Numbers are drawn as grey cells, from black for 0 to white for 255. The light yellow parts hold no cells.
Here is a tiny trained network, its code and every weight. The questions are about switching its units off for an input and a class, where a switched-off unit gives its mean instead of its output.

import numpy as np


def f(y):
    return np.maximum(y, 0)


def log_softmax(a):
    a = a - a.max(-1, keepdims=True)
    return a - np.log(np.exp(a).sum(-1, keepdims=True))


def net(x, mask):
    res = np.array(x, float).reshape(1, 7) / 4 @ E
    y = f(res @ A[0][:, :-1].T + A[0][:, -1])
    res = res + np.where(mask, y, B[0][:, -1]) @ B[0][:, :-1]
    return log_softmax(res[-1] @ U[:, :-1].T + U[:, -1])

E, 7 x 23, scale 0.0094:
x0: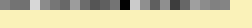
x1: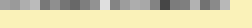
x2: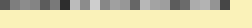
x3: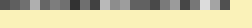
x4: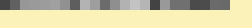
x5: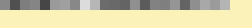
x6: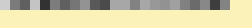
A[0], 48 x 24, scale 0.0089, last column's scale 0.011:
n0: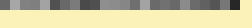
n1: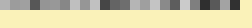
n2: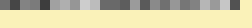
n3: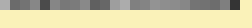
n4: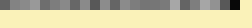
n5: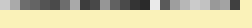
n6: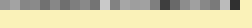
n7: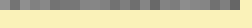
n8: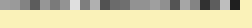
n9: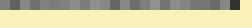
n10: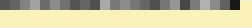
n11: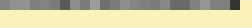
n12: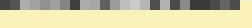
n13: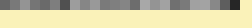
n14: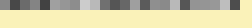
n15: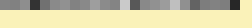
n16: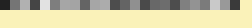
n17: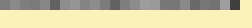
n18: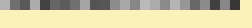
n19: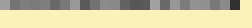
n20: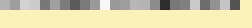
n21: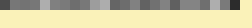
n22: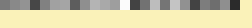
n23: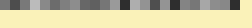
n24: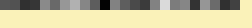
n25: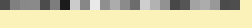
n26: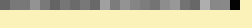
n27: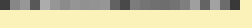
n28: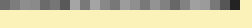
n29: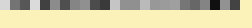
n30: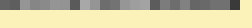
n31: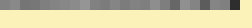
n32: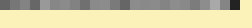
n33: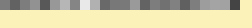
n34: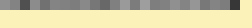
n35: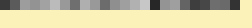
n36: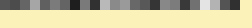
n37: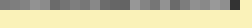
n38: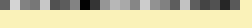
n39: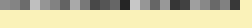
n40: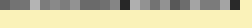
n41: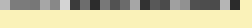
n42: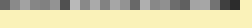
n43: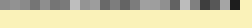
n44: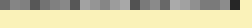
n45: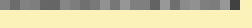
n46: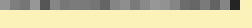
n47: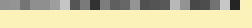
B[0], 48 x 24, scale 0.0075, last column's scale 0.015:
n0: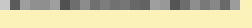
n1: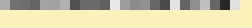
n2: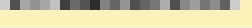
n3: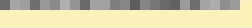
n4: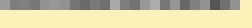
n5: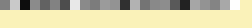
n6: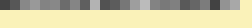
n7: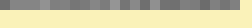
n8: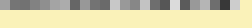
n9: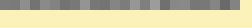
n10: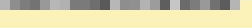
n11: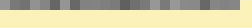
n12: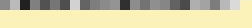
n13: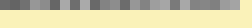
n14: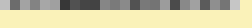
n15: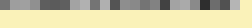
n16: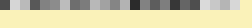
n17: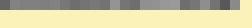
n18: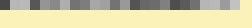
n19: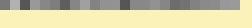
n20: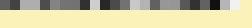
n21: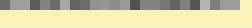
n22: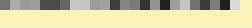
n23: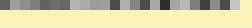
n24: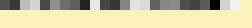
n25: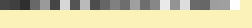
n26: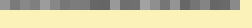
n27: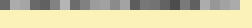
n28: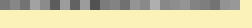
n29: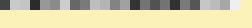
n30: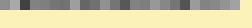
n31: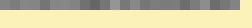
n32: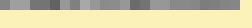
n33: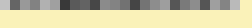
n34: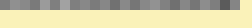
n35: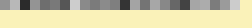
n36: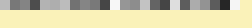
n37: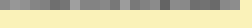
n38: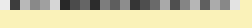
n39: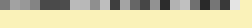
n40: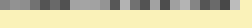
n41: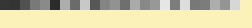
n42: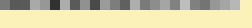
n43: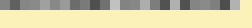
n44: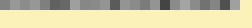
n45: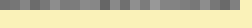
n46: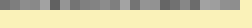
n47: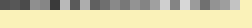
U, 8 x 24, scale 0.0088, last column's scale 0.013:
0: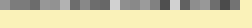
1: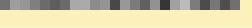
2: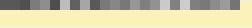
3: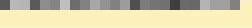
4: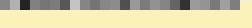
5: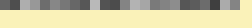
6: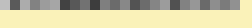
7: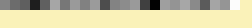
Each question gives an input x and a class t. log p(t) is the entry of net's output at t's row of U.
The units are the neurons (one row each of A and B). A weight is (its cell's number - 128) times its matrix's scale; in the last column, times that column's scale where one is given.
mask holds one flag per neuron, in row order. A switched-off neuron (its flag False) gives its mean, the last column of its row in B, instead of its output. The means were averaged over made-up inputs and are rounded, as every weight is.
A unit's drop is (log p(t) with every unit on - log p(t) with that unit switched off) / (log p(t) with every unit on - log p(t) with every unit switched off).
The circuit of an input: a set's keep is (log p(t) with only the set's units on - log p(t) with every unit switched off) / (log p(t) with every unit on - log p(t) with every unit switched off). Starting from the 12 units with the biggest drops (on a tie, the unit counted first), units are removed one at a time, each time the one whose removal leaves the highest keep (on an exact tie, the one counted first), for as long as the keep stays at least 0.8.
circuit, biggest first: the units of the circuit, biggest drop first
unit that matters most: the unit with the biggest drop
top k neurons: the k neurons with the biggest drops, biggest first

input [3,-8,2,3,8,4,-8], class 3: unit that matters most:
n16
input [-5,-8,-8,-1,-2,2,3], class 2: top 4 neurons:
(n41; n47; n20; n6)
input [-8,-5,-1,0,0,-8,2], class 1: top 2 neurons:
(n22; n15)
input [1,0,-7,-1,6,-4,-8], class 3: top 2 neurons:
(n16; n25)
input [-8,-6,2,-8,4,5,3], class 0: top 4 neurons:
(n1; n8; n39; n43)
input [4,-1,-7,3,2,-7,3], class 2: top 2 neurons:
(n41; n47)
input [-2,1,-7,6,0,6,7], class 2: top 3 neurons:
(n41; n47; n16)
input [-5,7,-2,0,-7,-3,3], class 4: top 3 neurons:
(n5; n24; n19)
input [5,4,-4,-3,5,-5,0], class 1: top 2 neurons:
(n39; n5)
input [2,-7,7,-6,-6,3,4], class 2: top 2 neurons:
(n25; n20)
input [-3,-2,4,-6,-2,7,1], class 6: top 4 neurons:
(n2; n14; n36; n33)
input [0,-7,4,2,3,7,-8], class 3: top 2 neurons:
(n16; n20)
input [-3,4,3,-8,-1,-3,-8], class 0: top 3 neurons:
(n1; n8; n29)
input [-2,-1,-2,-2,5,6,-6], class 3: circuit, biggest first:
(n16)
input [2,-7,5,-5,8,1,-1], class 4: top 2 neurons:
(n12; n35)
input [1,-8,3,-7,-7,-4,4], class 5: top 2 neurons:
(n24; n36)
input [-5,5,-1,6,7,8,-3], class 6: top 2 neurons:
(n2; n33)
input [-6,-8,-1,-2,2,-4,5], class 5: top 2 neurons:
(n24; n39)
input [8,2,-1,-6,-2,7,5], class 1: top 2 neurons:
(n39; n40)
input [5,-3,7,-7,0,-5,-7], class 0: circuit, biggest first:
(n1)
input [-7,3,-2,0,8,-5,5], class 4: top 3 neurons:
(n12; n35; n39)
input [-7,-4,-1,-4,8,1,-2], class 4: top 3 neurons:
(n12; n35; n39)
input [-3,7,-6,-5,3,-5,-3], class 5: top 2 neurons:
(n20; n25)
